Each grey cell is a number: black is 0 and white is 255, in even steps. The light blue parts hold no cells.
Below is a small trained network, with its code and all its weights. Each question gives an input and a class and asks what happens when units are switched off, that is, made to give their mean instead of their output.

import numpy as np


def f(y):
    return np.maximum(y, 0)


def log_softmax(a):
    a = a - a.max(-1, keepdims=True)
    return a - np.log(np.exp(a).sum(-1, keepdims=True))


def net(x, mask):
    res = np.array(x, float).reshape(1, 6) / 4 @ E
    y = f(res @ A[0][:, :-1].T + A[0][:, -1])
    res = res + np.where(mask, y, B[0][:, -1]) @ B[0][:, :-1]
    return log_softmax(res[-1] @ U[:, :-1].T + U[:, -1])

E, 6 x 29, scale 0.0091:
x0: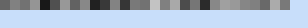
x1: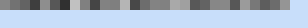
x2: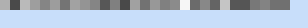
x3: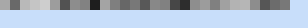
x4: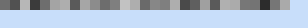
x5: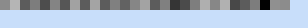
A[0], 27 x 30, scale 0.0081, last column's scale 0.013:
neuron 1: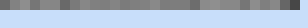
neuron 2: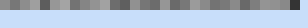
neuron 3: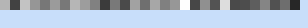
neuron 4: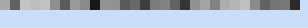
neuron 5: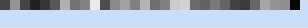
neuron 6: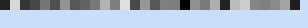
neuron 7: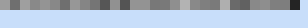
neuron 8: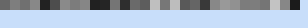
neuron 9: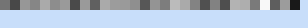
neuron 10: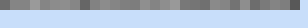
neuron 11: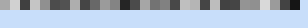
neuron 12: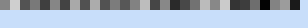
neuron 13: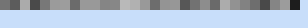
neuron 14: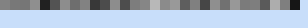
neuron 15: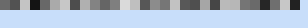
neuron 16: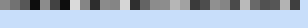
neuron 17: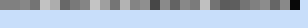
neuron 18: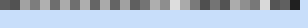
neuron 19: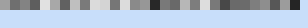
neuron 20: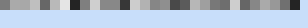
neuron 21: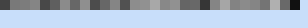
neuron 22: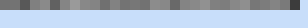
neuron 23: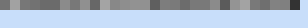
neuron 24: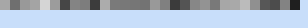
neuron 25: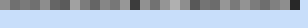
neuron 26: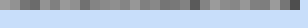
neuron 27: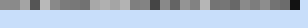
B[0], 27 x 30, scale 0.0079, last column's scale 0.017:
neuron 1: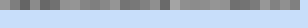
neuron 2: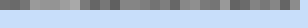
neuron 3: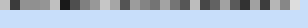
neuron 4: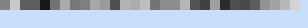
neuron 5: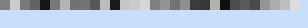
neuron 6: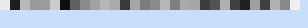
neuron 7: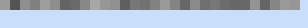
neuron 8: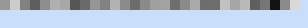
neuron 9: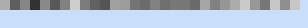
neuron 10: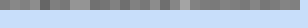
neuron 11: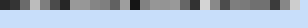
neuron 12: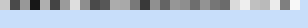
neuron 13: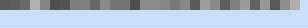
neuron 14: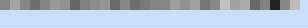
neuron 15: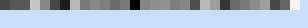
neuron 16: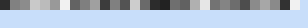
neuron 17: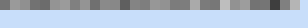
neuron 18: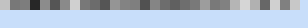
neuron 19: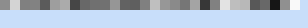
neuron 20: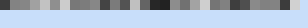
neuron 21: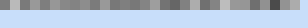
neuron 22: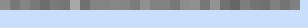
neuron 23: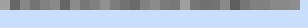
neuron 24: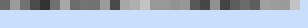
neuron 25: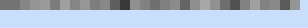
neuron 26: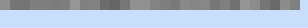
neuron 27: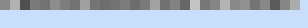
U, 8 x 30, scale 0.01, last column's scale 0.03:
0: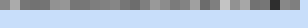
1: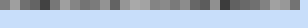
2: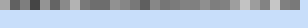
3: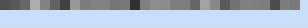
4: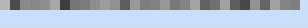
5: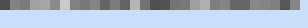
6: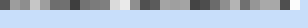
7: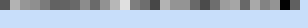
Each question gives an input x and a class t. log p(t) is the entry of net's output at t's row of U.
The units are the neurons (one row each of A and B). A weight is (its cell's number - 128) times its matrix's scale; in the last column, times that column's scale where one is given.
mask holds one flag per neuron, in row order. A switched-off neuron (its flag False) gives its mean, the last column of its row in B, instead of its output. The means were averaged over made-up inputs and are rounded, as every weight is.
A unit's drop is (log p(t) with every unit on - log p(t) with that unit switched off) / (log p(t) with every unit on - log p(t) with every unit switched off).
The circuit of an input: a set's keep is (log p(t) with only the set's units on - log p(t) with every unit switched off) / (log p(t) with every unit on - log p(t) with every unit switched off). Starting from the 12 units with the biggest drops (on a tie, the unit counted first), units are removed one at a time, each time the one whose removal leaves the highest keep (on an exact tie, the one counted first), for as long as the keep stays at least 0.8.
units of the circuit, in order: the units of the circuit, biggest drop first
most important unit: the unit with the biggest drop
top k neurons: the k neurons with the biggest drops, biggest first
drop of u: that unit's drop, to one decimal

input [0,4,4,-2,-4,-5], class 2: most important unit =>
neuron 18
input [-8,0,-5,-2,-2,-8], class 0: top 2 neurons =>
neuron 19; neuron 12
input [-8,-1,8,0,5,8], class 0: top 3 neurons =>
neuron 19; neuron 6; neuron 17
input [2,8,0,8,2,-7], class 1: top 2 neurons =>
neuron 4; neuron 24
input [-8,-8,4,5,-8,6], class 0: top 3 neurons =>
neuron 19; neuron 16; neuron 15
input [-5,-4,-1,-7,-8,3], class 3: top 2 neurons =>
neuron 11; neuron 4
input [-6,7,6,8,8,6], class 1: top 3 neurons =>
neuron 4; neuron 24; neuron 11
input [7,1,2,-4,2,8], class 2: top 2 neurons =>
neuron 12; neuron 19
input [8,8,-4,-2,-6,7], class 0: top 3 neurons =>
neuron 8; neuron 14; neuron 20
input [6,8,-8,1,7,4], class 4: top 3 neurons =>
neuron 6; neuron 20; neuron 11
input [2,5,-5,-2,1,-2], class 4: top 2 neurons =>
neuron 6; neuron 20
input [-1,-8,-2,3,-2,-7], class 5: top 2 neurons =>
neuron 20; neuron 12
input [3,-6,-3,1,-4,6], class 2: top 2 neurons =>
neuron 12; neuron 16
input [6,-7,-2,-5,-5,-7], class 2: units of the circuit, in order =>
neuron 18
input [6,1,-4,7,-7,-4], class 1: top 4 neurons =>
neuron 4; neuron 15; neuron 24; neuron 19
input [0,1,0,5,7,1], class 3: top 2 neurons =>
neuron 15; neuron 5
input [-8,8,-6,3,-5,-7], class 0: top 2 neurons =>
neuron 19; neuron 12
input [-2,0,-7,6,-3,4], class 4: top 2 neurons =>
neuron 6; neuron 5
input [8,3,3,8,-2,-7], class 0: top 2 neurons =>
neuron 8; neuron 5
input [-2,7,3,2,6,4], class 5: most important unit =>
neuron 16
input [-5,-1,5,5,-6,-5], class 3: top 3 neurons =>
neuron 11; neuron 12; neuron 5
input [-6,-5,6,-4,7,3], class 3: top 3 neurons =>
neuron 15; neuron 6; neuron 13
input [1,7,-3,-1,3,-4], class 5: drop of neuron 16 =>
1.3
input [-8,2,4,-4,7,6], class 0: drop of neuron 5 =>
0.0
